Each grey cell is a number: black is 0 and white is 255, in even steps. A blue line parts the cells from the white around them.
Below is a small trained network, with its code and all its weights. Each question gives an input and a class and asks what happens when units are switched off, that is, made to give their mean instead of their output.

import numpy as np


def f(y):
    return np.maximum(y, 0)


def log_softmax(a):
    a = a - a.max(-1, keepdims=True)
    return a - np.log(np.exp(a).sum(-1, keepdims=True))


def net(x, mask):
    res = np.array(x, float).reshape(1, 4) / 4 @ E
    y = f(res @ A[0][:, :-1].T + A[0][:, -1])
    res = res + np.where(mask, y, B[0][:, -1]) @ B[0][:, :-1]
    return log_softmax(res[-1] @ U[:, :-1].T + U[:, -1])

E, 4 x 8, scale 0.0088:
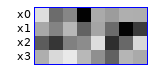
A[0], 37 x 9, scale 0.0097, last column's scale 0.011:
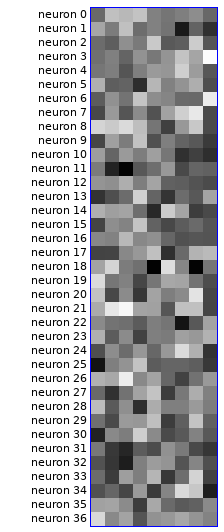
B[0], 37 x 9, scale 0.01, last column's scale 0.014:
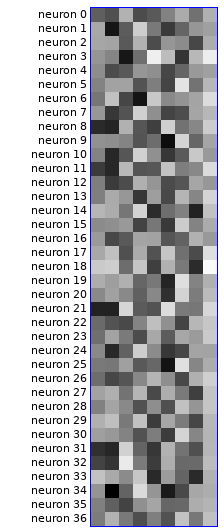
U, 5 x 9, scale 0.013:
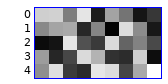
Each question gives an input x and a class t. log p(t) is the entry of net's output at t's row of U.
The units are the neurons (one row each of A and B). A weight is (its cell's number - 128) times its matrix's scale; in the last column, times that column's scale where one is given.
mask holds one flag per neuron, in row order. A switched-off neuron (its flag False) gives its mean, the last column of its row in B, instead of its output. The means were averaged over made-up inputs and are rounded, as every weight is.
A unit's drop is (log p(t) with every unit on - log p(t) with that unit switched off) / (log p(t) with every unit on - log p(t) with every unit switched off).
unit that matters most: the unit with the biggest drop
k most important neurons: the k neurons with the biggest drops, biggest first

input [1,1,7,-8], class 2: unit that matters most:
neuron 11
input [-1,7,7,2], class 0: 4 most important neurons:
neuron 29; neuron 17; neuron 33; neuron 27
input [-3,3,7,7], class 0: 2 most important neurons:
neuron 29; neuron 17
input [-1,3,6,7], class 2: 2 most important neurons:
neuron 21; neuron 8
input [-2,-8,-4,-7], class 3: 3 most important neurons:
neuron 34; neuron 7; neuron 21
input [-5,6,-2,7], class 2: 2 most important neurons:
neuron 21; neuron 8
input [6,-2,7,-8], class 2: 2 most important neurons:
neuron 11; neuron 32
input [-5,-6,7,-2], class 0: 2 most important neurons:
neuron 17; neuron 27
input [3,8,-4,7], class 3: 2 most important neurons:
neuron 1; neuron 26
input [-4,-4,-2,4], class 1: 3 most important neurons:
neuron 11; neuron 32; neuron 31
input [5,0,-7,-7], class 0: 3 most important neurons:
neuron 18; neuron 14; neuron 21
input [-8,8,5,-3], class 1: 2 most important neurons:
neuron 13; neuron 30
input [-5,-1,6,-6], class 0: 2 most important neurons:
neuron 17; neuron 27
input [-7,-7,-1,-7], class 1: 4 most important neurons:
neuron 13; neuron 25; neuron 9; neuron 21
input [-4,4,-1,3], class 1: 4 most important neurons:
neuron 3; neuron 7; neuron 34; neuron 15
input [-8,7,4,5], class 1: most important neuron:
neuron 30
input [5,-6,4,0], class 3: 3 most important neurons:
neuron 7; neuron 3; neuron 34
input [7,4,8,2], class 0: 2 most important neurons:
neuron 33; neuron 29
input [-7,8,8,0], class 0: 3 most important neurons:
neuron 17; neuron 29; neuron 27
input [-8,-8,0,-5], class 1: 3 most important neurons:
neuron 13; neuron 25; neuron 30
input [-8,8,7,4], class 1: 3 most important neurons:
neuron 30; neuron 13; neuron 15
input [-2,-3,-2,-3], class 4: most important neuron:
neuron 21
